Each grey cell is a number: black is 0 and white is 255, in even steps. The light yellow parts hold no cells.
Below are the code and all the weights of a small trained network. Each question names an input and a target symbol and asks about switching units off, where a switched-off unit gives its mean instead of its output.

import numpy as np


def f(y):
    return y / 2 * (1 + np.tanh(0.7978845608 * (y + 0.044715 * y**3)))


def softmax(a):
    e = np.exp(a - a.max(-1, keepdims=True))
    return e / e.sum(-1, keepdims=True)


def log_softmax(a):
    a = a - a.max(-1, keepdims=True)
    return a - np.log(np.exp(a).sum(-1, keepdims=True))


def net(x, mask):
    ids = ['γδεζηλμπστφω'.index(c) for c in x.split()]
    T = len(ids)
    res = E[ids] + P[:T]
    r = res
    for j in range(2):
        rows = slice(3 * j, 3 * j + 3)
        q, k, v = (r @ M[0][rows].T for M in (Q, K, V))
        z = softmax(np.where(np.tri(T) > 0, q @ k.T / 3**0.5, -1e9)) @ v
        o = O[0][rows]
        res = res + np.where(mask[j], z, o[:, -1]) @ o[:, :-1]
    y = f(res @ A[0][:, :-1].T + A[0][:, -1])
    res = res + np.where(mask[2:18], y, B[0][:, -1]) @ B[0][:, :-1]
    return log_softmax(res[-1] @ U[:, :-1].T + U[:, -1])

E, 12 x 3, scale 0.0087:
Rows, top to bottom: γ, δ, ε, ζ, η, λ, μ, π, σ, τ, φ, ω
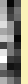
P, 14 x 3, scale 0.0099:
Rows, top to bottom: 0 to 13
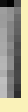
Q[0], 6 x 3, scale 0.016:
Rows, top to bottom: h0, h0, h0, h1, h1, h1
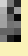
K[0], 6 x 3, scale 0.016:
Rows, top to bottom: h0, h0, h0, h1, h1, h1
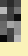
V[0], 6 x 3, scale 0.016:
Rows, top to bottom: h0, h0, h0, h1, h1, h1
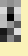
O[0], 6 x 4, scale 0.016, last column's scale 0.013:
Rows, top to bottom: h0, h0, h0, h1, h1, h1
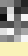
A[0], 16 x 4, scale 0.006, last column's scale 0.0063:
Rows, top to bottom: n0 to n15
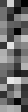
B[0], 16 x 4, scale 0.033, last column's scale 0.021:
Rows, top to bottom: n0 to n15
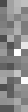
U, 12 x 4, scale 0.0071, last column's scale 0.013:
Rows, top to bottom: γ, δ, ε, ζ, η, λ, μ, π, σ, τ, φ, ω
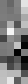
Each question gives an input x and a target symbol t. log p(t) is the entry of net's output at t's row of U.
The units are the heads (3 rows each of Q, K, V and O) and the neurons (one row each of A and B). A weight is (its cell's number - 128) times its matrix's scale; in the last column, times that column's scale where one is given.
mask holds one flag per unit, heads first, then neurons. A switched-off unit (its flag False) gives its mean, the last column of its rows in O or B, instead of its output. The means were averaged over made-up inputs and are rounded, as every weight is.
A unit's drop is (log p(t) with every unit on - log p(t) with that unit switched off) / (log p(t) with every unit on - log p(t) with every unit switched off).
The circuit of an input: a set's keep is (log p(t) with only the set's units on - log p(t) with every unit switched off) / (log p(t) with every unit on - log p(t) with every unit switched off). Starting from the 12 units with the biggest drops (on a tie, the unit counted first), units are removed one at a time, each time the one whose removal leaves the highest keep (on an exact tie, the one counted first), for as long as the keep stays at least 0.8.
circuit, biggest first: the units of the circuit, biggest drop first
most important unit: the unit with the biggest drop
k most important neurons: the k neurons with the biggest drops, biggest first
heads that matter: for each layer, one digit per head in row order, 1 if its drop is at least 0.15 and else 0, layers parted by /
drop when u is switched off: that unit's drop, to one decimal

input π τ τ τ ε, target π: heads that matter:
11
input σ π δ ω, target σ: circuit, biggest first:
(h1; h0; n6)
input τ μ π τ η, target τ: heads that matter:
00
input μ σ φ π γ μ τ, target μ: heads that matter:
11
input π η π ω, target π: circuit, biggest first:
(n0; h1; n15)
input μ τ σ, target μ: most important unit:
h0
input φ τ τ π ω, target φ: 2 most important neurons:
(n6; n12)
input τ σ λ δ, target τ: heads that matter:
10
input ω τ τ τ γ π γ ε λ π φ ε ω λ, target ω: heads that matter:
10
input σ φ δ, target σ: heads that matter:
11
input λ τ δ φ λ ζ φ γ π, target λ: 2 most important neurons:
(n5; n11)
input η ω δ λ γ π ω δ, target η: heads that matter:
10
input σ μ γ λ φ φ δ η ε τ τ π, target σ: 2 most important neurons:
(n6; n9)
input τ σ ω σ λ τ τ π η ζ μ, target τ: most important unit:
n11
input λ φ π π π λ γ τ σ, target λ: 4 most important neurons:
(n5; n11; n12; n6)
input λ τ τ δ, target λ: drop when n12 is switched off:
0.2
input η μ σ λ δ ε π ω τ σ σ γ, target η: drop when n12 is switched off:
-0.1
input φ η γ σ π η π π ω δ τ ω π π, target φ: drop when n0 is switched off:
-0.1
